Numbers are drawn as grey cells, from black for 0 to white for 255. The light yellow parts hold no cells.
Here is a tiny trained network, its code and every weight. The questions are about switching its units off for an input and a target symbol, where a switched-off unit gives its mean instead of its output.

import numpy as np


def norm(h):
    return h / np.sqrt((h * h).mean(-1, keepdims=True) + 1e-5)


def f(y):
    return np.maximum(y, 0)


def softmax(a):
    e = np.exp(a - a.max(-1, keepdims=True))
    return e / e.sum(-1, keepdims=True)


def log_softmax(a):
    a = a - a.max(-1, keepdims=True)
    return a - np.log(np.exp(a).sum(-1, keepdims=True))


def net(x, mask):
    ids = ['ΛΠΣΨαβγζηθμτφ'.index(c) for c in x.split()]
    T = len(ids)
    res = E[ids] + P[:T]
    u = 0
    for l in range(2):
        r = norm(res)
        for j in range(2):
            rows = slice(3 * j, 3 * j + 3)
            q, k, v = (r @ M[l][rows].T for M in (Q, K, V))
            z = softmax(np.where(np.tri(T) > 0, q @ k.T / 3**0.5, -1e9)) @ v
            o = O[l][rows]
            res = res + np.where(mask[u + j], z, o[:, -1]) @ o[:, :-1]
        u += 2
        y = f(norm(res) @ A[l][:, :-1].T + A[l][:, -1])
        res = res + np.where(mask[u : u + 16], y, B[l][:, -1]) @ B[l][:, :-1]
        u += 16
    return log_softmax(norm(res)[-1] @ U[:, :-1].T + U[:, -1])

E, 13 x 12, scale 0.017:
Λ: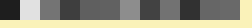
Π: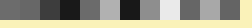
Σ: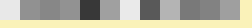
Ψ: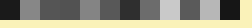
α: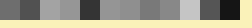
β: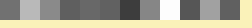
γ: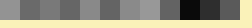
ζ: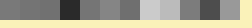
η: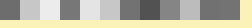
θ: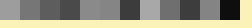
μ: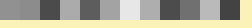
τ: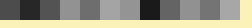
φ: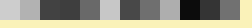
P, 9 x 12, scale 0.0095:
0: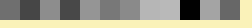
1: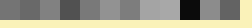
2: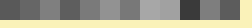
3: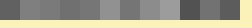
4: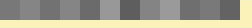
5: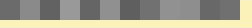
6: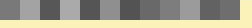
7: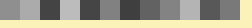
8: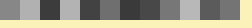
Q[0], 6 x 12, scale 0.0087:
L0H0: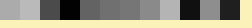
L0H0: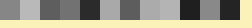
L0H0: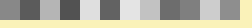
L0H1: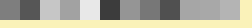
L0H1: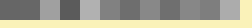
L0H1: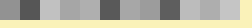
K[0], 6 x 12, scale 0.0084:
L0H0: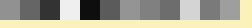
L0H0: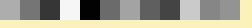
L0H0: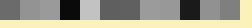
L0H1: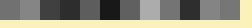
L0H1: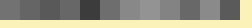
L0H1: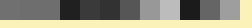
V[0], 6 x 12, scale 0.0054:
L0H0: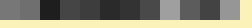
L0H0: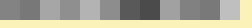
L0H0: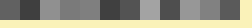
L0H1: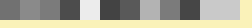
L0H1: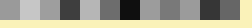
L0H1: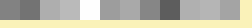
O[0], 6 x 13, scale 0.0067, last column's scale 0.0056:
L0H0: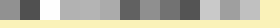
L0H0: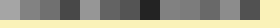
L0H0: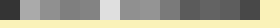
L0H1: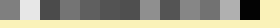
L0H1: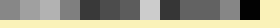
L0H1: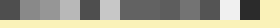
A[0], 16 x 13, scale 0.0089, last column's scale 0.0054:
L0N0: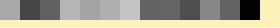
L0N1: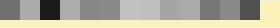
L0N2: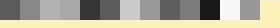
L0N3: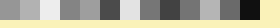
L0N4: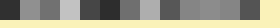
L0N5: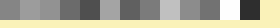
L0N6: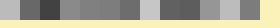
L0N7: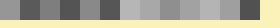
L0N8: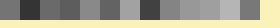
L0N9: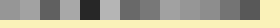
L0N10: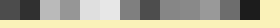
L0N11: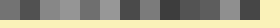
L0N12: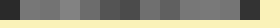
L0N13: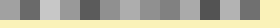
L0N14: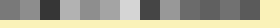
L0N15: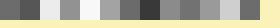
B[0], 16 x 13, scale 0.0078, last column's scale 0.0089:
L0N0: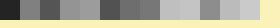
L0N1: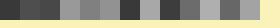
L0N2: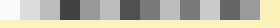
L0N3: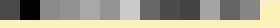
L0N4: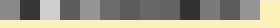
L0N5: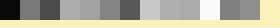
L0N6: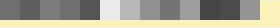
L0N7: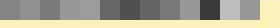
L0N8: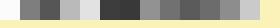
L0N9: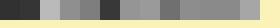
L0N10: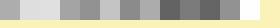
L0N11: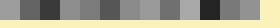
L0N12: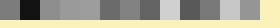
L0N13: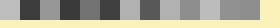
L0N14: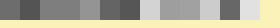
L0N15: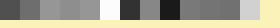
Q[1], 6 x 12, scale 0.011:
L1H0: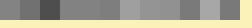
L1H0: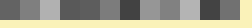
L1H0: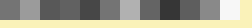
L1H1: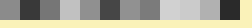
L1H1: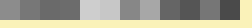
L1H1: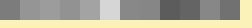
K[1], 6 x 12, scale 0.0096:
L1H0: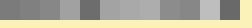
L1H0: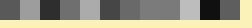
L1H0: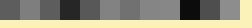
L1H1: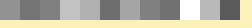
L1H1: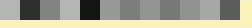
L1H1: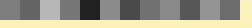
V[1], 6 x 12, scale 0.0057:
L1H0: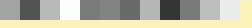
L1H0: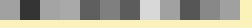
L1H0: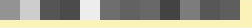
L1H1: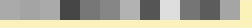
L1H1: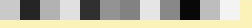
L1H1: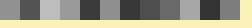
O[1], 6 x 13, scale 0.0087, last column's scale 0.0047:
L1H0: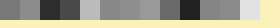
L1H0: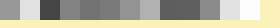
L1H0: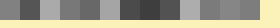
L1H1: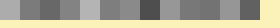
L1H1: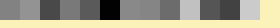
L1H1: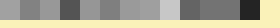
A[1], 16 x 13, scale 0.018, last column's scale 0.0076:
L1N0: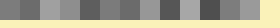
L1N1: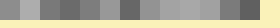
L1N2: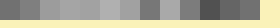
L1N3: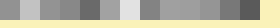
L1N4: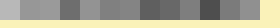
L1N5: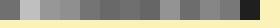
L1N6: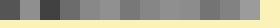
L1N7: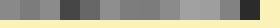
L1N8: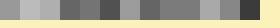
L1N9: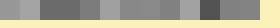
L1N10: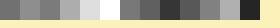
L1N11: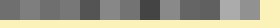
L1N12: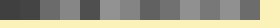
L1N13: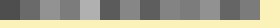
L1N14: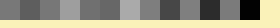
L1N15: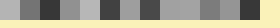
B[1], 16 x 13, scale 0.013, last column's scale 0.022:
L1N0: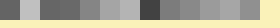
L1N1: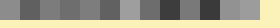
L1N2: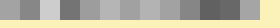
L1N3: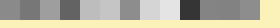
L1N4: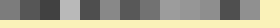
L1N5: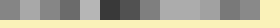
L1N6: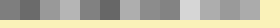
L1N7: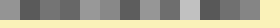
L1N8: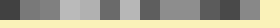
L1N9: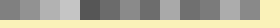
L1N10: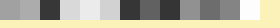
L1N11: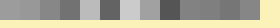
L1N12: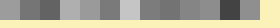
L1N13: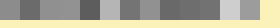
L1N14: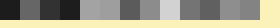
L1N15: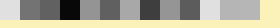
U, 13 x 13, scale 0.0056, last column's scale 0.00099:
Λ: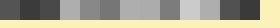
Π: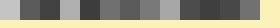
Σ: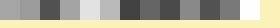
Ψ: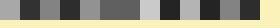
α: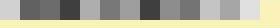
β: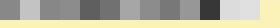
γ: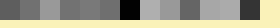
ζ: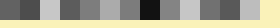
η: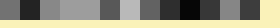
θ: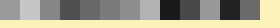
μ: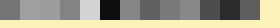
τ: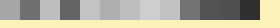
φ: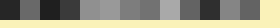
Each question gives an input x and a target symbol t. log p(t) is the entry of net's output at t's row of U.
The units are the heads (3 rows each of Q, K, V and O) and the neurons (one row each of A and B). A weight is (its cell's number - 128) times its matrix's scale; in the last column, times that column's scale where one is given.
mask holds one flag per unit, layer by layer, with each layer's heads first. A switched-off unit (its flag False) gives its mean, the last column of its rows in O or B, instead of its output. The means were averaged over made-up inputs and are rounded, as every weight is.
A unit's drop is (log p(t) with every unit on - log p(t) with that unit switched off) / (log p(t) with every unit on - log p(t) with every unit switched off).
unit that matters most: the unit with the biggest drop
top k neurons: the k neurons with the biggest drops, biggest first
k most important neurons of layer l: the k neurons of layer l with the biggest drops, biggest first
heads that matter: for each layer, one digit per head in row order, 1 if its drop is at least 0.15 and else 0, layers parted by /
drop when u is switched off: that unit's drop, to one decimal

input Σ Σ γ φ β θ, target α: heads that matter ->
00 / 00
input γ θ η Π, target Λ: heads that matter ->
01 / 00
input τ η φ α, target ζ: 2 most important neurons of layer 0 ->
L0N2, L0N9
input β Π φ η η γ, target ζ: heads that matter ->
11 / 10
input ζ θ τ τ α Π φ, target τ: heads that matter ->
01 / 00
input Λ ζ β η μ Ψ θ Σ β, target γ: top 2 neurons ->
L0N5, L1N10
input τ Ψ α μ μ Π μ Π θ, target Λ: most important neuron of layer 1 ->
L1N10
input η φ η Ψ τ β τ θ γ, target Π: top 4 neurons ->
L0N2, L1N4, L1N10, L0N11
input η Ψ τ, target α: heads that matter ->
10 / 00
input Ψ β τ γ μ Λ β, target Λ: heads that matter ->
10 / 00
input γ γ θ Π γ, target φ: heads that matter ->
01 / 00
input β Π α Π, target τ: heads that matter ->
00 / 00
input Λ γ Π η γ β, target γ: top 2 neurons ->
L1N10, L0N5
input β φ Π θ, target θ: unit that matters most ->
L0H1
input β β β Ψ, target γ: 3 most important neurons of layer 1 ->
L1N10, L1N13, L1N15
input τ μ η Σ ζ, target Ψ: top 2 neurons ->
L0N2, L0N5
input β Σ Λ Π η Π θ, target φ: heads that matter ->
01 / 00
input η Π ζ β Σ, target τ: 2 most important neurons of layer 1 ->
L1N3, L1N10
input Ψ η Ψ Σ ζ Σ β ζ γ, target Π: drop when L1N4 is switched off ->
0.4
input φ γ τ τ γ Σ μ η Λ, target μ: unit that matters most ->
L0H1
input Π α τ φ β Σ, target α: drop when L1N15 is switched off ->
0.2
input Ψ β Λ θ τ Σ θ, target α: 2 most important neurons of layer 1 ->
L1N15, L1N10
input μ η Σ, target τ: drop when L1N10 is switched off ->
0.2
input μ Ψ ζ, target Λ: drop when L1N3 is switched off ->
0.0
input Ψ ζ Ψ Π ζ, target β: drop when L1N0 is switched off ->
0.1
